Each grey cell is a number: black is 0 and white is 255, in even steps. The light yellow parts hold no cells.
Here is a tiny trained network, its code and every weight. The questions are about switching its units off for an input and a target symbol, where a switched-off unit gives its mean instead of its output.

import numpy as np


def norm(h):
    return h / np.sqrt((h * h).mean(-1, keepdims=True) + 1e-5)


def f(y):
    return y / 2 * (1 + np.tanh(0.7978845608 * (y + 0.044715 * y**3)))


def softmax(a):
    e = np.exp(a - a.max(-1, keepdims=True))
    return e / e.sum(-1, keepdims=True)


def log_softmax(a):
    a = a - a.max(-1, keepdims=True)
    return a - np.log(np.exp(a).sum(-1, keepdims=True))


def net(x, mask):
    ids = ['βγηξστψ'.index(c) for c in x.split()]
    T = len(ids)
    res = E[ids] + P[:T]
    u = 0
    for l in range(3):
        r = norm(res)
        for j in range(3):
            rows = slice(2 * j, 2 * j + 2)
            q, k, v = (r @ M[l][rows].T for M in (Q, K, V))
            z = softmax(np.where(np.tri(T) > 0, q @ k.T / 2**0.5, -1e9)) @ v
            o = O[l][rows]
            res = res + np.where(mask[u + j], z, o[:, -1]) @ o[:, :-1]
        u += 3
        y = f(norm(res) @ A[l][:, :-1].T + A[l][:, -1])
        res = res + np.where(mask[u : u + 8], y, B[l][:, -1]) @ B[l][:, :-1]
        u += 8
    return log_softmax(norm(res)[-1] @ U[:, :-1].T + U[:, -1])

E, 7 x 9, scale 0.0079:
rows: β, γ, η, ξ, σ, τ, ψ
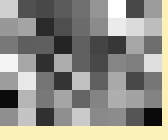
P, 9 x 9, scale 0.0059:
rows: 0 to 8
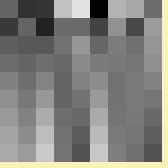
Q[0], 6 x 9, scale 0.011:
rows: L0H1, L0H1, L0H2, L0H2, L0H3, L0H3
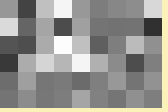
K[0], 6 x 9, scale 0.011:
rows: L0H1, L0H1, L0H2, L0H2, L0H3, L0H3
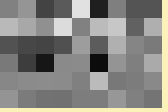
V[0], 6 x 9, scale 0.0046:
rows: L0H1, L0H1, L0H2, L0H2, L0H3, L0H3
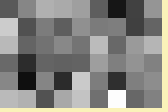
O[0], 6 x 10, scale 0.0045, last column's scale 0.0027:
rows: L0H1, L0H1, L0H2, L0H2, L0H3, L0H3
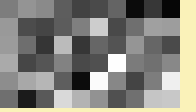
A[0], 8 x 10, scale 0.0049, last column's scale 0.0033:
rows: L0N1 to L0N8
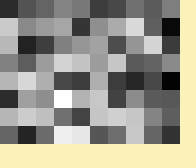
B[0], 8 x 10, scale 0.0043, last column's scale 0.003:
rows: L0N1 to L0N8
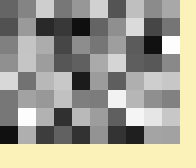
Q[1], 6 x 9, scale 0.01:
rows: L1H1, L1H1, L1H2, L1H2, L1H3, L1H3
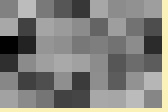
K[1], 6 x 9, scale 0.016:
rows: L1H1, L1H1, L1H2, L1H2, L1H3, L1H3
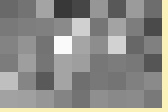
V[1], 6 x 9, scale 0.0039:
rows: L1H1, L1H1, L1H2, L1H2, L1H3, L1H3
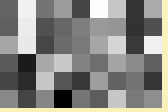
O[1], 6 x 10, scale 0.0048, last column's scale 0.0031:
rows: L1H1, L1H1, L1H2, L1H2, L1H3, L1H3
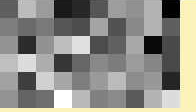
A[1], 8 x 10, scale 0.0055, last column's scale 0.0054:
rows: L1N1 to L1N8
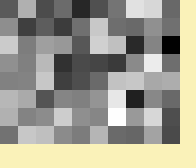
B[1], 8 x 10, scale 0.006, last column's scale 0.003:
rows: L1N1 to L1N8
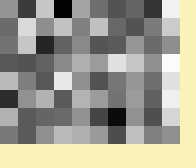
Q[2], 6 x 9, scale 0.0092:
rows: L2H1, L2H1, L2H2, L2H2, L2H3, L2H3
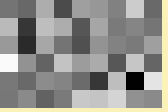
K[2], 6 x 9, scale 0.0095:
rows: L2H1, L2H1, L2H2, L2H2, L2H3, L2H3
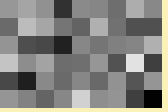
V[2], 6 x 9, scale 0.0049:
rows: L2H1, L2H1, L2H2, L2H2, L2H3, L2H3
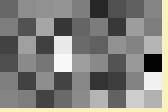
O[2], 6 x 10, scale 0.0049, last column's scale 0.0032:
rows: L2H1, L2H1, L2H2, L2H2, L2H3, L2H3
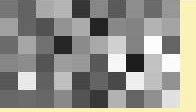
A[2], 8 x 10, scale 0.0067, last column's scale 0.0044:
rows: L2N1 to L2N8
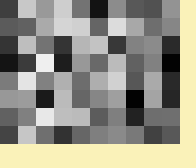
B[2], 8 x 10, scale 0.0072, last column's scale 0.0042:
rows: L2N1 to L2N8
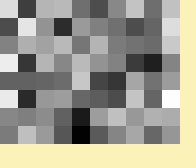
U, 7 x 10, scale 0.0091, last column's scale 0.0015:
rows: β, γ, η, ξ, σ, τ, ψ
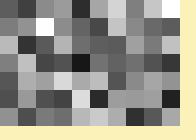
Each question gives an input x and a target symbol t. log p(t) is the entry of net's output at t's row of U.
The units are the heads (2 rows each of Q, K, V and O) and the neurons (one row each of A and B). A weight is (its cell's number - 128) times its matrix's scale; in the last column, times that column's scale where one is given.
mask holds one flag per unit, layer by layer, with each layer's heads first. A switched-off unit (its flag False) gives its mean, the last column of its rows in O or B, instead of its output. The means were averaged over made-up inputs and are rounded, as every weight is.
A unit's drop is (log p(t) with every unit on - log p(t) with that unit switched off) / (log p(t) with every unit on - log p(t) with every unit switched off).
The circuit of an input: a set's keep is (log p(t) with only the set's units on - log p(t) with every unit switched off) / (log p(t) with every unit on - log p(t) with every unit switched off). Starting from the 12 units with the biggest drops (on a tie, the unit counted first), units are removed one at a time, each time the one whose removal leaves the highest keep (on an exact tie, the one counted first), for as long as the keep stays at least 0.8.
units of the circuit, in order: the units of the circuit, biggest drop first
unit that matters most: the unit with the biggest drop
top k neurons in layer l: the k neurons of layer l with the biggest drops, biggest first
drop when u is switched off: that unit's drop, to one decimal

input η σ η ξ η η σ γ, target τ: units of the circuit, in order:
L2H1, L2N6
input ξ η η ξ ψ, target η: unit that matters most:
L1H3
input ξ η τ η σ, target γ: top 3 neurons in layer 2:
L2N7, L2N1, L2N6
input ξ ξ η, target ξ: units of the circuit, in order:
L1H3, L2N8
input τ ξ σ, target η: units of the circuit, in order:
L1N1, L2N6
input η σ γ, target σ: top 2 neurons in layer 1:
L1N6, L1N5
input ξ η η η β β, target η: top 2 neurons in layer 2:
L2N6, L2N2
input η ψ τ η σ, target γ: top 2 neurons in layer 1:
L1N7, L1N4
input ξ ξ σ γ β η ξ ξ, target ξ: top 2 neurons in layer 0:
L0N7, L0N5
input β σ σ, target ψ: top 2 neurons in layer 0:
L0N3, L0N7
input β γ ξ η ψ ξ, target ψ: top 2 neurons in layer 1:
L1N6, L1N4
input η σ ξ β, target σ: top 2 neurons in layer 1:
L1N6, L1N2
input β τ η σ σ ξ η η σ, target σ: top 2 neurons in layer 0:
L0N7, L0N6
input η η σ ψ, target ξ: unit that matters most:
L1H1
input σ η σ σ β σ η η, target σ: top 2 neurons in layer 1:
L1N5, L1N7
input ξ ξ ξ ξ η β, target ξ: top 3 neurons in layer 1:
L1N6, L1N3, L1N5
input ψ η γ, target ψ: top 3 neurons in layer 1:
L1N6, L1N5, L1N3
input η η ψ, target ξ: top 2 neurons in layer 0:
L0N7, L0N8
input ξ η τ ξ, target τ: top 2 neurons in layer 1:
L1N6, L1N1
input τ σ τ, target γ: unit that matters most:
L1N1
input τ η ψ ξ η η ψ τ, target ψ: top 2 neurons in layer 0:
L0N5, L0N4
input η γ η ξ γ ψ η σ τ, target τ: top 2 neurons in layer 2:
L2N2, L2N5
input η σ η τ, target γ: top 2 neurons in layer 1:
L1N7, L1N4
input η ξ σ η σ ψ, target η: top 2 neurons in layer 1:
L1N7, L1N3
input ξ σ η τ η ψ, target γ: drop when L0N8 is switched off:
0.1
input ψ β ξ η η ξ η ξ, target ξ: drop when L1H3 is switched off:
0.2
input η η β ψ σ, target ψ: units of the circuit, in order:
L2H3
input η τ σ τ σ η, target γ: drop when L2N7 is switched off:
0.1
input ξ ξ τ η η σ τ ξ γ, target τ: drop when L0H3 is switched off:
0.1
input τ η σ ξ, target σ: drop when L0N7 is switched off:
0.0
